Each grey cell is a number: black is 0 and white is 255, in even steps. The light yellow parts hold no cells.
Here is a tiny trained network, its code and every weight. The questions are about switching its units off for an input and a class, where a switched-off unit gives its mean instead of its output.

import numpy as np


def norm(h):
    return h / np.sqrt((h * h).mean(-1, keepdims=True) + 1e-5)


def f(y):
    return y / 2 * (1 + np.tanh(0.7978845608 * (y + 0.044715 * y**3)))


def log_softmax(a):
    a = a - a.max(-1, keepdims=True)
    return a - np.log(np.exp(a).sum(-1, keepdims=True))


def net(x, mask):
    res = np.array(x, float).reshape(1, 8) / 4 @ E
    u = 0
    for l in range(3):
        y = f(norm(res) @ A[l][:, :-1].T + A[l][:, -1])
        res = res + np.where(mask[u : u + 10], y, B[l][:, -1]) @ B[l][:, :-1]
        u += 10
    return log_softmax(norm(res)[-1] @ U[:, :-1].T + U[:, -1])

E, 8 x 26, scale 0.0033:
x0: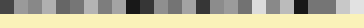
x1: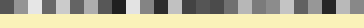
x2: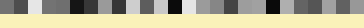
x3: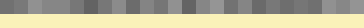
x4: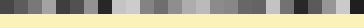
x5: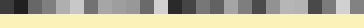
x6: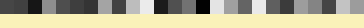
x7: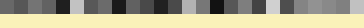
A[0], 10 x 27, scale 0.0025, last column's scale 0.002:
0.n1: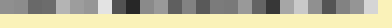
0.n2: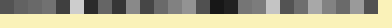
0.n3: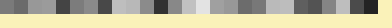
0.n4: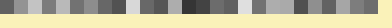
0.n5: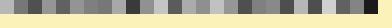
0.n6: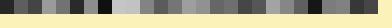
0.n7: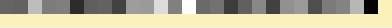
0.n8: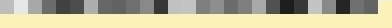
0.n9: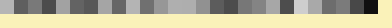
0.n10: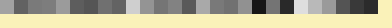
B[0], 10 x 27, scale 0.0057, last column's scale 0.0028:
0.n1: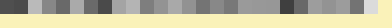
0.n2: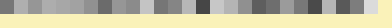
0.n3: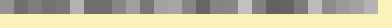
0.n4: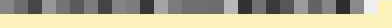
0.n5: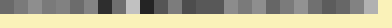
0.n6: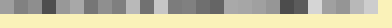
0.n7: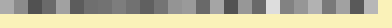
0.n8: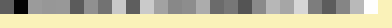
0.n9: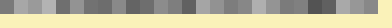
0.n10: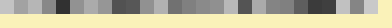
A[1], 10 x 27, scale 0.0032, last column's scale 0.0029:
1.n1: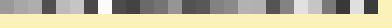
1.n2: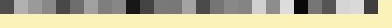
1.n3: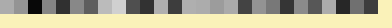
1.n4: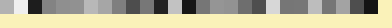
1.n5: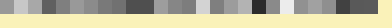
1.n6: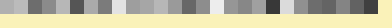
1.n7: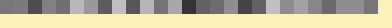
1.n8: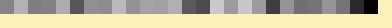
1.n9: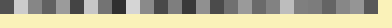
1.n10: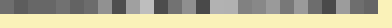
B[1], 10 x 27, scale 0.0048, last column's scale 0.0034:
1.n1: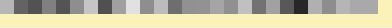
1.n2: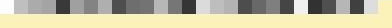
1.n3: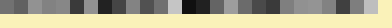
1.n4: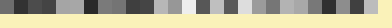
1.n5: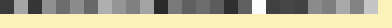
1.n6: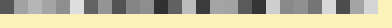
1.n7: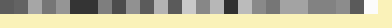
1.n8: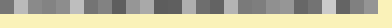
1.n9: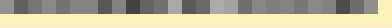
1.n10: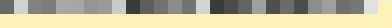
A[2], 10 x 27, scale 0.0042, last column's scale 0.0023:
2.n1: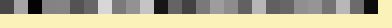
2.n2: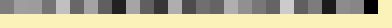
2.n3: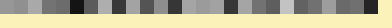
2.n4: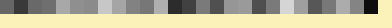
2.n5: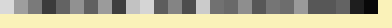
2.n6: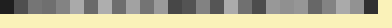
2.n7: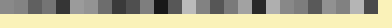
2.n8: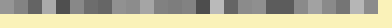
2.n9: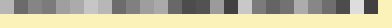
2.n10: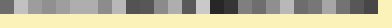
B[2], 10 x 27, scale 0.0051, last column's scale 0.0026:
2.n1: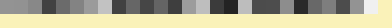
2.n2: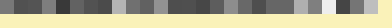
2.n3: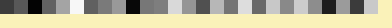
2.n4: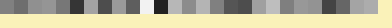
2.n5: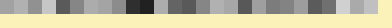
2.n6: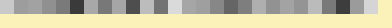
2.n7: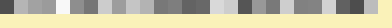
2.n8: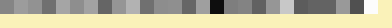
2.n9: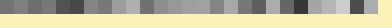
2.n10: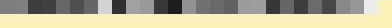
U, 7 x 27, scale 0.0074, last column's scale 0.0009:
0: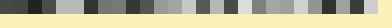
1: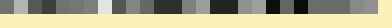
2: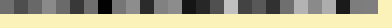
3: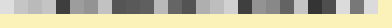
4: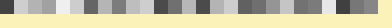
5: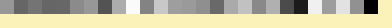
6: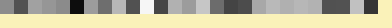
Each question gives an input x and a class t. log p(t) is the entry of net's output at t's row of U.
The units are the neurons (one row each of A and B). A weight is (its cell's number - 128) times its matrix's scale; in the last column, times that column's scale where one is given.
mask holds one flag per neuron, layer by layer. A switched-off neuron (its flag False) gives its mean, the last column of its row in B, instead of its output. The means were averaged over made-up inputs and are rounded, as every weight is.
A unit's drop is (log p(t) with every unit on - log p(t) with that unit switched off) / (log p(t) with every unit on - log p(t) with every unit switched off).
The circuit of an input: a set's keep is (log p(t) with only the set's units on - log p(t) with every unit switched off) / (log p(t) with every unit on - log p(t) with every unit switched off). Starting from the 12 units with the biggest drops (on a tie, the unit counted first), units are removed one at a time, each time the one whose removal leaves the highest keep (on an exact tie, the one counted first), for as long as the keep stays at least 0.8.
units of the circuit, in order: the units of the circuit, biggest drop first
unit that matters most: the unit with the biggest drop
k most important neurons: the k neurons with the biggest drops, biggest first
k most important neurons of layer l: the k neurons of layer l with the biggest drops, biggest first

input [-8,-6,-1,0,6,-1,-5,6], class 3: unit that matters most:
0.n10
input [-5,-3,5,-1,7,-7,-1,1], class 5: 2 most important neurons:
[0.n6 0.n3]
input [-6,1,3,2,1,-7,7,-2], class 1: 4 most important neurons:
[2.n1 1.n2 1.n10 1.n7]
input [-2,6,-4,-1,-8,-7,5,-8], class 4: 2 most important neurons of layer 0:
[0.n6 0.n3]
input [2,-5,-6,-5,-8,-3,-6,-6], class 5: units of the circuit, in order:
[1.n1 2.n9]
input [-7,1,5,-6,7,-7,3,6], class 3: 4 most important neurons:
[0.n10 2.n5 0.n1 1.n7]
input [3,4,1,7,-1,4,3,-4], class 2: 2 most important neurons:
[0.n8 0.n2]
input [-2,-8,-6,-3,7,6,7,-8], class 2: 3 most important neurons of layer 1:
[1.n3 1.n5 1.n1]
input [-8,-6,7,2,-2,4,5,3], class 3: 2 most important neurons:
[2.n5 0.n10]
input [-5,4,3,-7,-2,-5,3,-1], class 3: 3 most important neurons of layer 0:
[0.n10 0.n2 0.n5]
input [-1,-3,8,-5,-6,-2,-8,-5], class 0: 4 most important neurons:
[2.n3 1.n10 0.n7 2.n1]
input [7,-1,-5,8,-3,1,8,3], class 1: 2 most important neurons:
[2.n1 0.n10]
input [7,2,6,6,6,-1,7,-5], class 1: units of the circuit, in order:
[2.n1 0.n1]
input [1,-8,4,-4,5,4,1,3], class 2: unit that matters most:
1.n3
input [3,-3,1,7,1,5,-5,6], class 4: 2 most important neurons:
[2.n7 1.n10]
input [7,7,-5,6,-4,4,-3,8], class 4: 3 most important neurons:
[2.n7 0.n2 1.n3]
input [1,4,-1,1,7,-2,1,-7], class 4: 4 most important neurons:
[1.n6 1.n8 0.n1 1.n1]
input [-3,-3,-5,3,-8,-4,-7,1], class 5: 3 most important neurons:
[1.n1 2.n9 1.n10]
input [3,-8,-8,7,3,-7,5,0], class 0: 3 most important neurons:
[1.n4 0.n4 1.n7]
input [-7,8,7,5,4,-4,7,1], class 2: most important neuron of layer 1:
[1.n7]
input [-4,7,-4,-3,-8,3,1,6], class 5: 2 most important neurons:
[1.n1 2.n9]
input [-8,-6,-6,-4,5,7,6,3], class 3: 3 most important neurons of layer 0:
[0.n10 0.n8 0.n4]
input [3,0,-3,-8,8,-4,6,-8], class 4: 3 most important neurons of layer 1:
[1.n6 1.n8 1.n1]
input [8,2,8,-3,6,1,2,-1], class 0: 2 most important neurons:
[2.n3 0.n7]
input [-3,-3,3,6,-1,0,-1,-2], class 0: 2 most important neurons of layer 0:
[0.n4 0.n7]
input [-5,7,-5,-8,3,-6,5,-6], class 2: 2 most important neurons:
[2.n2 0.n2]
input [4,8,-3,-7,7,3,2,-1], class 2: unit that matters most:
2.n2
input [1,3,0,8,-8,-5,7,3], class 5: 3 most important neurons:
[1.n1 2.n9 1.n5]
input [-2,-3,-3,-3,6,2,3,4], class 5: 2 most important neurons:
[0.n6 1.n6]
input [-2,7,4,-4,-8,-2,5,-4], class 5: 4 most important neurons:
[1.n1 2.n9 0.n5 1.n3]
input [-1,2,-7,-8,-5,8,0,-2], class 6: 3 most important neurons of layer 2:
[2.n4 2.n6 2.n3]
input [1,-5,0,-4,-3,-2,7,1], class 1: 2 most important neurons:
[2.n1 0.n4]
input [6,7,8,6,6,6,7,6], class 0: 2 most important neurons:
[2.n3 0.n8]
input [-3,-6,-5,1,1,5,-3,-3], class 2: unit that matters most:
1.n3
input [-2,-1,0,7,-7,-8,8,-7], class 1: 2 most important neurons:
[2.n1 0.n2]
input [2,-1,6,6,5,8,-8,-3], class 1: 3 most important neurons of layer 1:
[1.n5 1.n7 1.n4]
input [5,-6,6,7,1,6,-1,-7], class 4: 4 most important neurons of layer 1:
[1.n6 1.n7 1.n8 1.n4]
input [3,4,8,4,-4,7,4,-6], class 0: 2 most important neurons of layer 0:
[0.n8 0.n7]
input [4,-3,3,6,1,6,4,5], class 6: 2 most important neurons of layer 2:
[2.n6 2.n4]
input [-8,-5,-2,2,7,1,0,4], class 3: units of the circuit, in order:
[0.n10]
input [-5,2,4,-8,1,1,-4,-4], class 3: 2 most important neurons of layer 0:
[0.n10 0.n2]
